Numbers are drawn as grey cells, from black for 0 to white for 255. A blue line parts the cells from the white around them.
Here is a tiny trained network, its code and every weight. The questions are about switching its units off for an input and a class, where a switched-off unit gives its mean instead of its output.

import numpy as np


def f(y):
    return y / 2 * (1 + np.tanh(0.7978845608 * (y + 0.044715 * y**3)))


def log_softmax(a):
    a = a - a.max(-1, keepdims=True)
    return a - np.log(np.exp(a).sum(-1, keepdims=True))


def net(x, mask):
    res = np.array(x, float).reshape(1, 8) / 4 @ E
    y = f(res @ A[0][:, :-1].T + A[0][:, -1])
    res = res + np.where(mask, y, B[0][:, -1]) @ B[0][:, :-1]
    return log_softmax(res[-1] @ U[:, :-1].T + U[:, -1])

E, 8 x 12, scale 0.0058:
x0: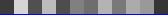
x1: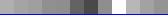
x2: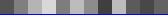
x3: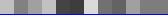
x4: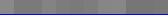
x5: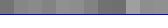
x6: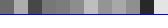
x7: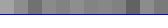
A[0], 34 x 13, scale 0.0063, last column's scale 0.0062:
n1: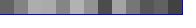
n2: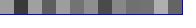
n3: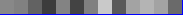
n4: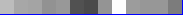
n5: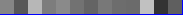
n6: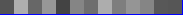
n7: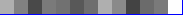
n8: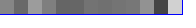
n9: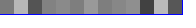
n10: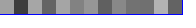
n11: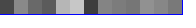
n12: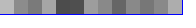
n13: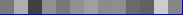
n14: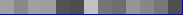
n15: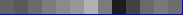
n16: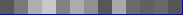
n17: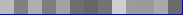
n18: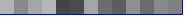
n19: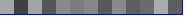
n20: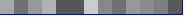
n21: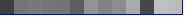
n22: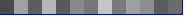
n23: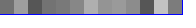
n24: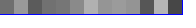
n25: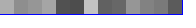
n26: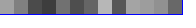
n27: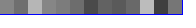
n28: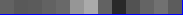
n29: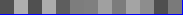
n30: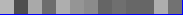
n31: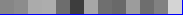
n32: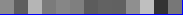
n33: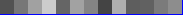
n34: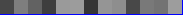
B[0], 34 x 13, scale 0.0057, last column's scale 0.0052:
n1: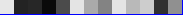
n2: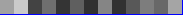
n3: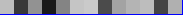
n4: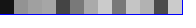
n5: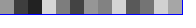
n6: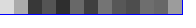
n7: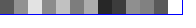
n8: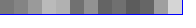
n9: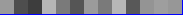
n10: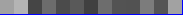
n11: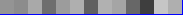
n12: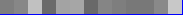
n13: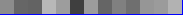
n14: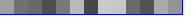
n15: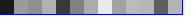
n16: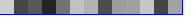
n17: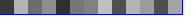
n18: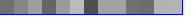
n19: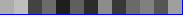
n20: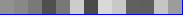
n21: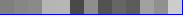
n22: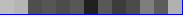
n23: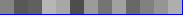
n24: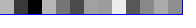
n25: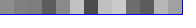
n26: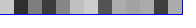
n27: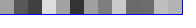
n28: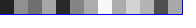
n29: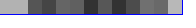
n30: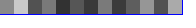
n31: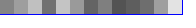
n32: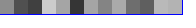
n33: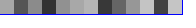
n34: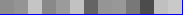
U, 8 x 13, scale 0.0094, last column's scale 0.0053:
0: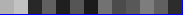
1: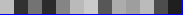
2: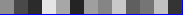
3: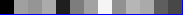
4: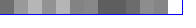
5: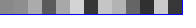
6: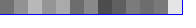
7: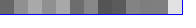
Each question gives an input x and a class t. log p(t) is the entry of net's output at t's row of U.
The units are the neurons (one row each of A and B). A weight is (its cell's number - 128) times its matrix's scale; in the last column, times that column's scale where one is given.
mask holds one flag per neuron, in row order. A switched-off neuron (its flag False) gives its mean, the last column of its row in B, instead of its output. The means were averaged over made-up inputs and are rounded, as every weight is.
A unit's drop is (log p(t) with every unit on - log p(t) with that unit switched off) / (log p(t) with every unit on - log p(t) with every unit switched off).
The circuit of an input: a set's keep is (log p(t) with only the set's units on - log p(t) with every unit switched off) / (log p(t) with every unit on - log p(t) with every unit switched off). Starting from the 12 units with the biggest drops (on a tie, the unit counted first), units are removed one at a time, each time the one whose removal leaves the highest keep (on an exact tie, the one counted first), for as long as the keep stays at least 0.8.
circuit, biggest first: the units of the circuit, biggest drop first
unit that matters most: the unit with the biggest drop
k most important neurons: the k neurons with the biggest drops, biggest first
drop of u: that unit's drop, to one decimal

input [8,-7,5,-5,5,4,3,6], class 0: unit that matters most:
n22
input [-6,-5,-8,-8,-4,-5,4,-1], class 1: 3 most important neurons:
(n3, n26, n31)
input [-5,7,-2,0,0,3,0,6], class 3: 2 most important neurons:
(n4, n17)
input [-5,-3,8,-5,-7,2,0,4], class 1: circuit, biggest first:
(n1, n16)
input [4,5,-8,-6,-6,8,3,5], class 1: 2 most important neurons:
(n3, n26)
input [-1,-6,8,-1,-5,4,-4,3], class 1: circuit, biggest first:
(n1, n16)
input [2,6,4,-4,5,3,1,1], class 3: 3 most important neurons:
(n4, n17, n31)
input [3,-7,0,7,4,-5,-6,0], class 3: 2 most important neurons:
(n15, n28)
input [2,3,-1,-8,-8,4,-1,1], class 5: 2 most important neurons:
(n11, n34)
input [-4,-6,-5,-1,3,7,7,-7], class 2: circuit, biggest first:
(n24, n23)
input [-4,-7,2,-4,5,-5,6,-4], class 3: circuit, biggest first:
(n28, n15)
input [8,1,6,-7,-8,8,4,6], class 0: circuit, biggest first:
(n22, n29)
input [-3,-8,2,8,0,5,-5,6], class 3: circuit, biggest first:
(n15, n28)
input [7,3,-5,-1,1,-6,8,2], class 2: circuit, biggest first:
(n24)
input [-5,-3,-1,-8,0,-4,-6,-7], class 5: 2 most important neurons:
(n34, n11)
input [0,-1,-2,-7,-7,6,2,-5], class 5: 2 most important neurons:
(n11, n34)
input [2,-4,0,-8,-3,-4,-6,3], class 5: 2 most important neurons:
(n34, n11)
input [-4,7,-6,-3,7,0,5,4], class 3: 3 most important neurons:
(n4, n17, n33)
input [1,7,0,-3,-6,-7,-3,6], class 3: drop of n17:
0.1
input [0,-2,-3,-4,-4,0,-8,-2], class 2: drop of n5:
0.1
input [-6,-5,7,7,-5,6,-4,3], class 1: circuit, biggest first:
(n1)
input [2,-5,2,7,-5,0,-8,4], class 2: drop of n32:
0.1
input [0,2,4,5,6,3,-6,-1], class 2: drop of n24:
-0.1
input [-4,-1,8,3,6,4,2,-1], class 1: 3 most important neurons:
(n1, n16, n33)
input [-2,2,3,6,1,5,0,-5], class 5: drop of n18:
0.2
